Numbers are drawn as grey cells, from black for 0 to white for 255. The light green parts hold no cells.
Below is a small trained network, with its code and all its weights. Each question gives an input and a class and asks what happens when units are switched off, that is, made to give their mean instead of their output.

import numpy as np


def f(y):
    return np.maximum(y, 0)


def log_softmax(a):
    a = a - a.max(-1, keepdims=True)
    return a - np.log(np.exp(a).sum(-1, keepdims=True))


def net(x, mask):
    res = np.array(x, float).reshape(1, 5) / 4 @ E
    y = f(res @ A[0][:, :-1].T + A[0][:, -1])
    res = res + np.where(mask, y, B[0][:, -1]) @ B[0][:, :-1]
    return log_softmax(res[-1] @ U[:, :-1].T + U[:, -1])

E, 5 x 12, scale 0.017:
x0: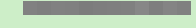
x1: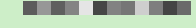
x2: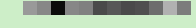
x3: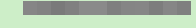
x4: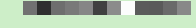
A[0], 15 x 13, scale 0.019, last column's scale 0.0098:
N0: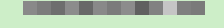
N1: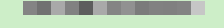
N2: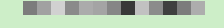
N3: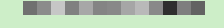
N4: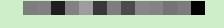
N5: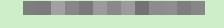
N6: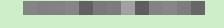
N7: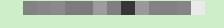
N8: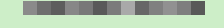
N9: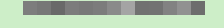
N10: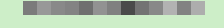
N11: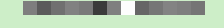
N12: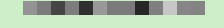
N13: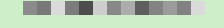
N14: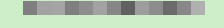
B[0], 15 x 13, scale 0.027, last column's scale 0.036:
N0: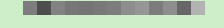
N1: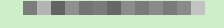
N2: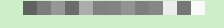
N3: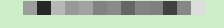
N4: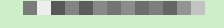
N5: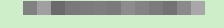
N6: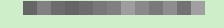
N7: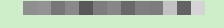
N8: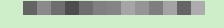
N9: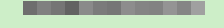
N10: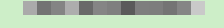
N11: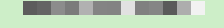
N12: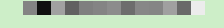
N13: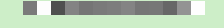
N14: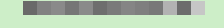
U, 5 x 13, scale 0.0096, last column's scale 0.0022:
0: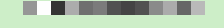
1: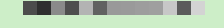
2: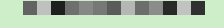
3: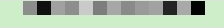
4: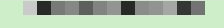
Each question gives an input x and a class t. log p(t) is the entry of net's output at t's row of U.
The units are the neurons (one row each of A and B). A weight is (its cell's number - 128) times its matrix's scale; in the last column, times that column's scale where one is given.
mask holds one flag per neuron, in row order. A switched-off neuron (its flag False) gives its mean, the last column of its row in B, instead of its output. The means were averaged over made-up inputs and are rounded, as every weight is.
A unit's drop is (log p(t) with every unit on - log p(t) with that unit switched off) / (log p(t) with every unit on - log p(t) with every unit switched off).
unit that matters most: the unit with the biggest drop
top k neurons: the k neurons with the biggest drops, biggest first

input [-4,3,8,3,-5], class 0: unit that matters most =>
N4
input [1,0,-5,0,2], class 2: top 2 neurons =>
N12, N13
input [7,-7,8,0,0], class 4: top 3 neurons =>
N11, N2, N10
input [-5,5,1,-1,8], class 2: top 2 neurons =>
N12, N4
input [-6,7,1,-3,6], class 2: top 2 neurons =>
N4, N12
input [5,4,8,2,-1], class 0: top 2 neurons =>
N11, N4
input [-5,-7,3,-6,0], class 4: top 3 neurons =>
N12, N11, N2
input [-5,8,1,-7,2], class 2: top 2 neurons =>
N4, N12
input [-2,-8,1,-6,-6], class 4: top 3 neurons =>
N12, N4, N0
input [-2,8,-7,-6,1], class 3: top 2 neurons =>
N3, N7
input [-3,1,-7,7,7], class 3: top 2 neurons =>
N3, N4
